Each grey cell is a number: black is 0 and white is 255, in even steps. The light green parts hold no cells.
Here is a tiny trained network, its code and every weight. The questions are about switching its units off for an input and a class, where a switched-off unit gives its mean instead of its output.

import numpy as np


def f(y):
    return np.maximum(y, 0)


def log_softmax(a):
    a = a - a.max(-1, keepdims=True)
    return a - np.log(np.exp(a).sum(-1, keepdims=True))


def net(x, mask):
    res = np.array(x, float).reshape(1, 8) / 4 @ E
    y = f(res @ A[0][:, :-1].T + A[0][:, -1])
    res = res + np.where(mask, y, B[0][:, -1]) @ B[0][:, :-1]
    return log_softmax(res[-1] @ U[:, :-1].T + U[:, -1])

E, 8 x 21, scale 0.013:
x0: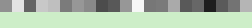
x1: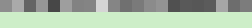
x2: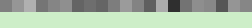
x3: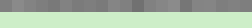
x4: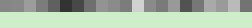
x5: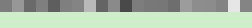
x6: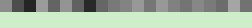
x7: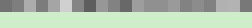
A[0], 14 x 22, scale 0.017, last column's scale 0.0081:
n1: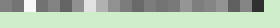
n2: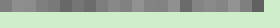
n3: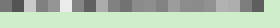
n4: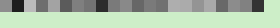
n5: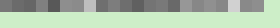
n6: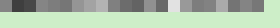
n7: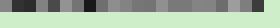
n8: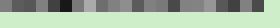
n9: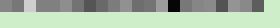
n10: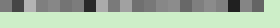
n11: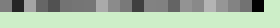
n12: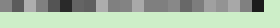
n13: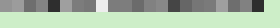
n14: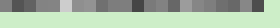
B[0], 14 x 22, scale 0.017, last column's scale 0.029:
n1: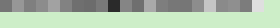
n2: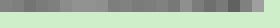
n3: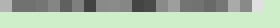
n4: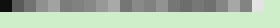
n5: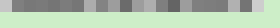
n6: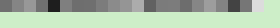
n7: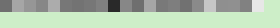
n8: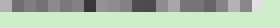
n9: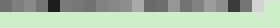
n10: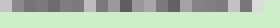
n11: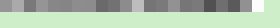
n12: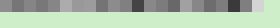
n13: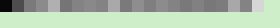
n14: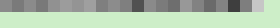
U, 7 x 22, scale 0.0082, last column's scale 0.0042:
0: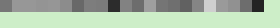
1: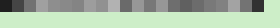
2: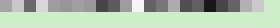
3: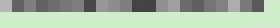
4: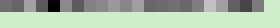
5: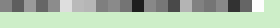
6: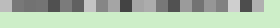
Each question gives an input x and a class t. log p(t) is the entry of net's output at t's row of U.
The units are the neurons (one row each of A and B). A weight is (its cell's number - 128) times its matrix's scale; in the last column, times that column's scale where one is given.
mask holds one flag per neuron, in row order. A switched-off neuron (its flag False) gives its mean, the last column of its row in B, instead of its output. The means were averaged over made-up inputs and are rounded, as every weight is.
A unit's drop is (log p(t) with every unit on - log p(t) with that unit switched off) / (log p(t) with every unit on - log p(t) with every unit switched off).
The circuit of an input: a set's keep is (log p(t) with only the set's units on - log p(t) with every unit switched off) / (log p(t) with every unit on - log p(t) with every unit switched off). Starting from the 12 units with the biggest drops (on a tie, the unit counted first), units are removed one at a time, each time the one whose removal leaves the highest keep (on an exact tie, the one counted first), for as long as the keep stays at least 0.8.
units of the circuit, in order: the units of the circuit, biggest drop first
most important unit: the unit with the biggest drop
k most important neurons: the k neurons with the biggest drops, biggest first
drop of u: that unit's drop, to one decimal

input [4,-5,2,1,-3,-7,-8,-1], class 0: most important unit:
n1
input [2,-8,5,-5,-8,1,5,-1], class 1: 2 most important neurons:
(n4 n12)
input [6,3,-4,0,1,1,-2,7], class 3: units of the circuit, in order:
(n11 n3)
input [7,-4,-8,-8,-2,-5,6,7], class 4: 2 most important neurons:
(n11 n6)
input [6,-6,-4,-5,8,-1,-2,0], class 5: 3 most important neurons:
(n11 n12 n13)
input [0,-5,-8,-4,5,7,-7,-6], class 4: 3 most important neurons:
(n6 n7 n10)
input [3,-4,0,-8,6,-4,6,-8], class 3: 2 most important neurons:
(n8 n1)
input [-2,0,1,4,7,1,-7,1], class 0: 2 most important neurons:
(n1 n14)
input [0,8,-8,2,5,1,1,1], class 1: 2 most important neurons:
(n13 n9)
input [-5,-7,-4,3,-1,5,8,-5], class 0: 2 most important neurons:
(n7 n13)
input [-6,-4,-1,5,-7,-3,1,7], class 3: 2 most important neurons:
(n3 n12)
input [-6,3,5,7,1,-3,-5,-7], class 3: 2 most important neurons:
(n8 n7)
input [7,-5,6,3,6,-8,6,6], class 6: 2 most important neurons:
(n11 n10)
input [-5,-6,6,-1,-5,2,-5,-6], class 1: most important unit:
n4
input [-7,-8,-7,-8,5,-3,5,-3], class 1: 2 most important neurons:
(n4 n9)
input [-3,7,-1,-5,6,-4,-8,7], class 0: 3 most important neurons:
(n1 n4 n8)
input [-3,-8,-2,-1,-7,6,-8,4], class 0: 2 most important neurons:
(n1 n13)
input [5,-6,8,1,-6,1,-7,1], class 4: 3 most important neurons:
(n9 n7 n11)
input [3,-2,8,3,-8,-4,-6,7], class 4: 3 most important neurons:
(n9 n12 n8)
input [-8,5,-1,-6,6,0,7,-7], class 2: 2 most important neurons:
(n11 n1)
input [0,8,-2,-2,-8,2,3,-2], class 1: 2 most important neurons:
(n13 n12)
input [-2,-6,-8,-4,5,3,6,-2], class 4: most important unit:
n6
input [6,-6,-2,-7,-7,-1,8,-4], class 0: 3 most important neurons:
(n7 n11 n12)
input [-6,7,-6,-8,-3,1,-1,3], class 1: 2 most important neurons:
(n13 n9)
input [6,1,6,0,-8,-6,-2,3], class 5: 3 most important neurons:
(n11 n6 n14)
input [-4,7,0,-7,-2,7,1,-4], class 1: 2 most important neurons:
(n13 n10)
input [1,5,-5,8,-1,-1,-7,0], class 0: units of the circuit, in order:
(n1)
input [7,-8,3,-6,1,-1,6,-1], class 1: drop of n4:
0.3
